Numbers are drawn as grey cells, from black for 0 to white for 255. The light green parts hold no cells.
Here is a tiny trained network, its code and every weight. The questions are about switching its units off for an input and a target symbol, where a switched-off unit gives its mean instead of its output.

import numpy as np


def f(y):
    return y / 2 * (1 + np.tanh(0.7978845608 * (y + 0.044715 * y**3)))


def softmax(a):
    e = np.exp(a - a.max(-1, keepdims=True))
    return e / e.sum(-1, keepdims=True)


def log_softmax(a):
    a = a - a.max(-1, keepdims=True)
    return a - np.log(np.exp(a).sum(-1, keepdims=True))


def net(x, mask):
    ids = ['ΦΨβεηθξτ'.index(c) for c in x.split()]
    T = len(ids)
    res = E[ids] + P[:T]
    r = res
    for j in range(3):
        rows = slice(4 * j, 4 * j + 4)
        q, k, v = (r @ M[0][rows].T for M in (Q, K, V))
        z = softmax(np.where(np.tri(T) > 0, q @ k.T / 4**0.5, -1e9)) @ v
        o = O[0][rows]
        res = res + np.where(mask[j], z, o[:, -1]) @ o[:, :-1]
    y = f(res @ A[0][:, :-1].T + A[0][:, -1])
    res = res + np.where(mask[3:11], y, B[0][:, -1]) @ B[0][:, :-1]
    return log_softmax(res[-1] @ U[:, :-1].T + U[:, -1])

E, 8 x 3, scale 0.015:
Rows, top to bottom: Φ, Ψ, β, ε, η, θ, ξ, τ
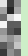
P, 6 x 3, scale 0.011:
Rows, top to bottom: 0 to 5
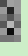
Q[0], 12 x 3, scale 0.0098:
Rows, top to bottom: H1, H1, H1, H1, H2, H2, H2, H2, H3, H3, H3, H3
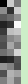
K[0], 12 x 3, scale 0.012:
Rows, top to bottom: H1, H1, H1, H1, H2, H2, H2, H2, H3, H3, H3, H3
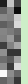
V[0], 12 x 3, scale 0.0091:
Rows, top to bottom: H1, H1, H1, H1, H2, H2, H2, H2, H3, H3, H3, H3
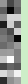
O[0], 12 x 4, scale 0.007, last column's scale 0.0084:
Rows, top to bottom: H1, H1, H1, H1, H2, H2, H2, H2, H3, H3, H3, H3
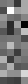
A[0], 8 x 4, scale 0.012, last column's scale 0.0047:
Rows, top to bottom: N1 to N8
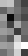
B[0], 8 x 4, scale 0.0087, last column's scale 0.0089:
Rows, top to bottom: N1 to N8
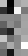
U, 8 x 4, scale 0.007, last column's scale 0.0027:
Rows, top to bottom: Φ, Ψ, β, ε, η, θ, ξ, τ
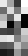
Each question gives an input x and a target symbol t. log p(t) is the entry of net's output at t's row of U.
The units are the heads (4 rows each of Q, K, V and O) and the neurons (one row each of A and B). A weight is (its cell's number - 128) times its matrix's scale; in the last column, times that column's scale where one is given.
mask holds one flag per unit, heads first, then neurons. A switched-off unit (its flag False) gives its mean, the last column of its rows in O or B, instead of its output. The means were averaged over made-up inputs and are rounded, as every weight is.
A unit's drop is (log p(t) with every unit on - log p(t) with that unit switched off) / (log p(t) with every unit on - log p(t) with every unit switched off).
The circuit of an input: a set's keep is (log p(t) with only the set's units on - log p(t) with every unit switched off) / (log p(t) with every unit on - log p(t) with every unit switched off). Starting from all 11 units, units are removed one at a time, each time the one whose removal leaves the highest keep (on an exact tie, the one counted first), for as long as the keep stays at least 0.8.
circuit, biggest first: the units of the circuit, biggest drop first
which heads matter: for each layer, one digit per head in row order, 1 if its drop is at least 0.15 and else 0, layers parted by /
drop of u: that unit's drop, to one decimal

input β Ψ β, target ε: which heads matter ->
100
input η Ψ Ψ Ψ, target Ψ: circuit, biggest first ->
(H1 H3)
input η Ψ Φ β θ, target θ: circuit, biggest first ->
(H1)
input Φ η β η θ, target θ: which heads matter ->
000
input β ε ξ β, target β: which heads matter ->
101
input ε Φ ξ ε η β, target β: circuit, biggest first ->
(H3 H1)
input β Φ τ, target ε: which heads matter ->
100
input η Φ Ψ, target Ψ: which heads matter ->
100
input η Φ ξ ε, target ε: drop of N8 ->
-0.1
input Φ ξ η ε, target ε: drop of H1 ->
-0.1
